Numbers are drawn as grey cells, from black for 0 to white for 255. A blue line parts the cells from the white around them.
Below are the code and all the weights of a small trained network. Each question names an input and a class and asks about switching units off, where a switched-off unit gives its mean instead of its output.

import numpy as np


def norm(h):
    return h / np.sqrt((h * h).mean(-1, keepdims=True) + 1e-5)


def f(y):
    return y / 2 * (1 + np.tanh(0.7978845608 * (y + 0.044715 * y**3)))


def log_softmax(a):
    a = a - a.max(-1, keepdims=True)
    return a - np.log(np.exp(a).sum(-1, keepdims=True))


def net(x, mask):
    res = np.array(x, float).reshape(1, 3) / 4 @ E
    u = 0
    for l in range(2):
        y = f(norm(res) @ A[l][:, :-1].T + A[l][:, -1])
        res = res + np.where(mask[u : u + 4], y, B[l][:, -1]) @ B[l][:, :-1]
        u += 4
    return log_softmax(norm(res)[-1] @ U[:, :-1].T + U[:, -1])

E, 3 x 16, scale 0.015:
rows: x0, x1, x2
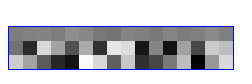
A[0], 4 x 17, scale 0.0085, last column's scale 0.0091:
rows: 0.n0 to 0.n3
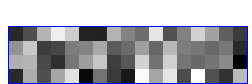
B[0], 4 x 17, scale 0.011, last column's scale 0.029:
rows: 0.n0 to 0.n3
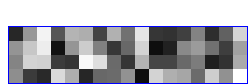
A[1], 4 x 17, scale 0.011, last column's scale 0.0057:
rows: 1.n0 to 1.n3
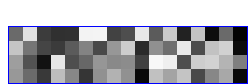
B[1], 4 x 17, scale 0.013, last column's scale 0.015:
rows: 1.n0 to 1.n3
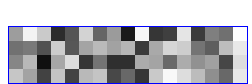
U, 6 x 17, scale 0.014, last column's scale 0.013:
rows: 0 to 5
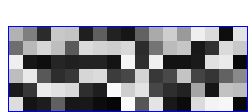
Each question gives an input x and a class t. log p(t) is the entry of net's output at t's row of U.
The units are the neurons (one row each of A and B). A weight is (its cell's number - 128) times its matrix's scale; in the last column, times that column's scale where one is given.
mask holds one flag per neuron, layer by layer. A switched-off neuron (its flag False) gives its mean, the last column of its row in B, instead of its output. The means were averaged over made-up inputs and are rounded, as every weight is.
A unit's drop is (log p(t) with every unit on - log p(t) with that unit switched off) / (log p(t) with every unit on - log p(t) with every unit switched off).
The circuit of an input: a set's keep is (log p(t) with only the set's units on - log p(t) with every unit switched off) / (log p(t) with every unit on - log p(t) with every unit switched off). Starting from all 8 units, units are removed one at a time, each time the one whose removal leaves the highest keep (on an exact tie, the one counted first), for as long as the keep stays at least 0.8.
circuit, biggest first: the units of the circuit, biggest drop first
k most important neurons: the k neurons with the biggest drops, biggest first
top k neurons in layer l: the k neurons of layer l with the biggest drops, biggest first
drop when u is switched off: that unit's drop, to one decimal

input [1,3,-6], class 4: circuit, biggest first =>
0.n0
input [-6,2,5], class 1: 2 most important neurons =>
0.n3, 0.n2
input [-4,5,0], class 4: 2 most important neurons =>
0.n3, 1.n3
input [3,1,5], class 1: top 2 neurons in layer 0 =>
0.n3, 0.n0
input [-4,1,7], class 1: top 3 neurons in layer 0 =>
0.n0, 0.n3, 0.n2
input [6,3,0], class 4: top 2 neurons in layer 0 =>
0.n3, 0.n2
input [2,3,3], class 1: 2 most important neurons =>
0.n3, 0.n0
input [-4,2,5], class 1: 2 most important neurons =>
0.n3, 0.n2
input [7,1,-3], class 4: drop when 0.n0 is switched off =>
1.7
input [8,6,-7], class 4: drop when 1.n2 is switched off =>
0.0
